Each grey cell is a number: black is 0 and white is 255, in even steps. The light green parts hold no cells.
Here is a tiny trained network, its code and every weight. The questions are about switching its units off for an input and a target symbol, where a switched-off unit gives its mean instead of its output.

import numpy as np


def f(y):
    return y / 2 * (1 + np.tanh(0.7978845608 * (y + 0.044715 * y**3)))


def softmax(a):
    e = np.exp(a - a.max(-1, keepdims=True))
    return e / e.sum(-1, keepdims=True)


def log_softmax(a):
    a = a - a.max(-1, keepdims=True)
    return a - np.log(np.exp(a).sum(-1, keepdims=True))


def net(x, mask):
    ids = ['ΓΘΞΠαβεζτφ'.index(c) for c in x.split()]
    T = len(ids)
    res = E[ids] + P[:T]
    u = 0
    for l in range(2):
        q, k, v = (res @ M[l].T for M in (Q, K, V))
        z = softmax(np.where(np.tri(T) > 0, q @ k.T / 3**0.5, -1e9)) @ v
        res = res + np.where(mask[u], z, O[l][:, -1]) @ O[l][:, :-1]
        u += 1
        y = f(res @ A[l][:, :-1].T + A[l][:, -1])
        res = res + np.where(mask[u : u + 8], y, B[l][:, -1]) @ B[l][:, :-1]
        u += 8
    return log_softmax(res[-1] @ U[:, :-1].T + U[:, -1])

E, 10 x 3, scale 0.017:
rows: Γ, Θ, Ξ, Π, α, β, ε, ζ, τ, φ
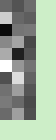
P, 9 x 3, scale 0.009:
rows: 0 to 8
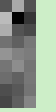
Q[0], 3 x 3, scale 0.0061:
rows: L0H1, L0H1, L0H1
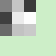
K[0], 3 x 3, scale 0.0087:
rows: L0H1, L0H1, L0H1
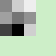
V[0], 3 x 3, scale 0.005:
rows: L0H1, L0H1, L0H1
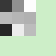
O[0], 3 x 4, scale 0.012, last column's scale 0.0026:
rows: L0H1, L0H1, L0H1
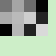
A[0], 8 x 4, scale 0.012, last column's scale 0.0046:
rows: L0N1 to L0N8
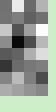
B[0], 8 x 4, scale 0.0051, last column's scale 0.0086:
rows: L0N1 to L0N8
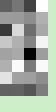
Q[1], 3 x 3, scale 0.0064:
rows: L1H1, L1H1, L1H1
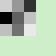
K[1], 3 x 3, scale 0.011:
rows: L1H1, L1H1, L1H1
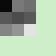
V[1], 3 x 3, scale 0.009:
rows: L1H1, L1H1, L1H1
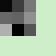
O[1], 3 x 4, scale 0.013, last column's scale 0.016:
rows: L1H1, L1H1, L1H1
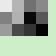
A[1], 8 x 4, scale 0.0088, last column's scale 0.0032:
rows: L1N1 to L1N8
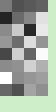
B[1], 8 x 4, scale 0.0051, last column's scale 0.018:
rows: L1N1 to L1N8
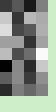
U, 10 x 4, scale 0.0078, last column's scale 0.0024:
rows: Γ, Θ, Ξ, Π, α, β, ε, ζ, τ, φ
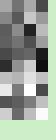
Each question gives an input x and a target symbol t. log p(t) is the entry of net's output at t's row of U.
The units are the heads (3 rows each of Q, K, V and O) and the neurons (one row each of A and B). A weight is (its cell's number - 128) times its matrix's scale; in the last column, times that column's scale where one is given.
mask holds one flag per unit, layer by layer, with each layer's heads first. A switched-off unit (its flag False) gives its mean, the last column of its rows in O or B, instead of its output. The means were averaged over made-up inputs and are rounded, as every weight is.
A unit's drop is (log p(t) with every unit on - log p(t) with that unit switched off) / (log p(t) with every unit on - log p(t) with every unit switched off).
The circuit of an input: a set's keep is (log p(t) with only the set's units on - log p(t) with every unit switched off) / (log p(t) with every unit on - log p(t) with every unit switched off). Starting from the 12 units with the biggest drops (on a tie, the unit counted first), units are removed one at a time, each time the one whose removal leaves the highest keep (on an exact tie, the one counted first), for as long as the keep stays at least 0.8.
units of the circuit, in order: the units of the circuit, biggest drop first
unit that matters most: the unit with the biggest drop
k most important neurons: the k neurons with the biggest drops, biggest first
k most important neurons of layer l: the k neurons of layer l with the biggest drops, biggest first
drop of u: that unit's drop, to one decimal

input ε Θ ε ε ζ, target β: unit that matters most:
L0H1
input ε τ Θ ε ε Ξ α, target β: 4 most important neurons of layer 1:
[L1N6 L1N3 L1N5 L1N2]
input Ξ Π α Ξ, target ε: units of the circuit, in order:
[L0N5 L0H1 L1H1 L0N4]
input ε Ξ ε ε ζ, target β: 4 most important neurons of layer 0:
[L0N6 L0N1 L0N7 L0N2]
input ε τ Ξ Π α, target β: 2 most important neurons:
[L0N6 L1N6]
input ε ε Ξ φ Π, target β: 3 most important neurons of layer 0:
[L0N6 L0N1 L0N7]
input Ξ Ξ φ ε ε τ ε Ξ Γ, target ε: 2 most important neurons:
[L0N6 L0N4]
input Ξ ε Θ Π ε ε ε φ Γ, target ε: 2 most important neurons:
[L0N4 L0N5]
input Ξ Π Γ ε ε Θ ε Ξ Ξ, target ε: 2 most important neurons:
[L0N5 L0N6]
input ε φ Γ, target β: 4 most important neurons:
[L0N6 L1N6 L0N7 L1N3]
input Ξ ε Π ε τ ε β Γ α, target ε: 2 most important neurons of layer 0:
[L0N4 L0N6]
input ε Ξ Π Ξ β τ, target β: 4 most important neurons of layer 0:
[L0N6 L0N1 L0N7 L0N2]
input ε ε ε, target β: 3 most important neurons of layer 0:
[L0N6 L0N7 L0N2]
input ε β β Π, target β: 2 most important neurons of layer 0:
[L0N6 L0N7]
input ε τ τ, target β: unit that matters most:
L1H1
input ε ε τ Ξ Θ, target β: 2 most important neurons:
[L0N6 L1N6]
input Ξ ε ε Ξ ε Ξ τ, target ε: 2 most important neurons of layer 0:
[L0N6 L0N4]
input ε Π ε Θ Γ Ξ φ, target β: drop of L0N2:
0.1
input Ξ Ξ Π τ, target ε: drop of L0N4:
0.3
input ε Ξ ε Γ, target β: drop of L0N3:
-0.1
